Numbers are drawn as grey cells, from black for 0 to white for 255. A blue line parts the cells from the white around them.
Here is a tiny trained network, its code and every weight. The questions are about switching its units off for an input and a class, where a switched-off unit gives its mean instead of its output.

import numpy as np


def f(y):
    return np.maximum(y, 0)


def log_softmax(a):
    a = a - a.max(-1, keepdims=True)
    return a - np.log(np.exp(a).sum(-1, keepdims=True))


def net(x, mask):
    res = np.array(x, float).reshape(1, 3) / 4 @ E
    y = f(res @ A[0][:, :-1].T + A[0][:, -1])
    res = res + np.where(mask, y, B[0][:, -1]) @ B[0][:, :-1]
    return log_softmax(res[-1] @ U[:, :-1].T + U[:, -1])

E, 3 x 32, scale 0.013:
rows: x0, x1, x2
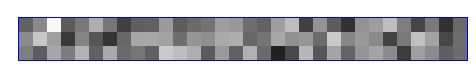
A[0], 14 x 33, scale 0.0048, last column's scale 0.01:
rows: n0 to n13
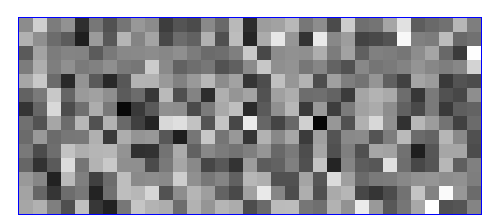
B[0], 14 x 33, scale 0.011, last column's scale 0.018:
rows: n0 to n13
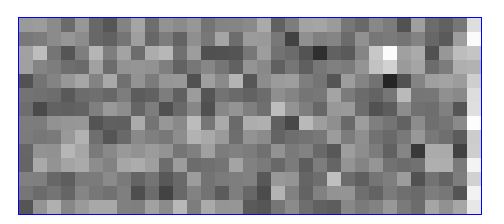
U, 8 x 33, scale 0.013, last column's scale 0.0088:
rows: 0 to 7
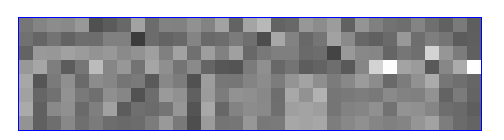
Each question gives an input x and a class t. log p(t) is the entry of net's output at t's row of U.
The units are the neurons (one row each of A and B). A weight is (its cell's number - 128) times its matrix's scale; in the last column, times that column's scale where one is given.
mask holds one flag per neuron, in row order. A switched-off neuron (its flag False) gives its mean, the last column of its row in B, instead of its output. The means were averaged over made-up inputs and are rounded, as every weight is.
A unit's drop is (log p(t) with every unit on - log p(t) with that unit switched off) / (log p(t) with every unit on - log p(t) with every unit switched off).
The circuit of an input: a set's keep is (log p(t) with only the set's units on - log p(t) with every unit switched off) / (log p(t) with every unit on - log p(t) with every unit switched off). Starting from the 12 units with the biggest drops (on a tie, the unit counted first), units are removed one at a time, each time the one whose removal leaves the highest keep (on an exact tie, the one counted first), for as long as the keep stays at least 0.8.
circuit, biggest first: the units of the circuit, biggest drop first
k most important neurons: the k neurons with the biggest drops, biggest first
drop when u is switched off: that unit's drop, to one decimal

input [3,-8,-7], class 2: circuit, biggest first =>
n10
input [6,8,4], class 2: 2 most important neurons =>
n13, n4
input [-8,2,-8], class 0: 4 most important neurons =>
n1, n0, n8, n6
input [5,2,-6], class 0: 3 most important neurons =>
n0, n1, n12
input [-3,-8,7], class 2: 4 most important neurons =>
n10, n9, n1, n0
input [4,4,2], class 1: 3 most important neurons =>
n10, n5, n6
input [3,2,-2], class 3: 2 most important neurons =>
n12, n7
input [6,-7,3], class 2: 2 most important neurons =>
n10, n9
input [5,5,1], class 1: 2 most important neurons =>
n6, n5
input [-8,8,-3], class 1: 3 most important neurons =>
n12, n11, n10
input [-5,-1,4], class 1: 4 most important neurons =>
n12, n11, n1, n0
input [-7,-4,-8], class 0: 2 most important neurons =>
n1, n0
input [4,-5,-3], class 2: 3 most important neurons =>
n10, n12, n9
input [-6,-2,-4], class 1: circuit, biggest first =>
n12
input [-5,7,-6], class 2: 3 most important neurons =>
n13, n4, n7
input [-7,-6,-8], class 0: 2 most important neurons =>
n1, n0
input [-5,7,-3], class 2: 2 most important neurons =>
n13, n4
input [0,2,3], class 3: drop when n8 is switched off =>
0.2
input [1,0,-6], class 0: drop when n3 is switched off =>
0.0
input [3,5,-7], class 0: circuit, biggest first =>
n1
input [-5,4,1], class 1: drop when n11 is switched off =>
0.1
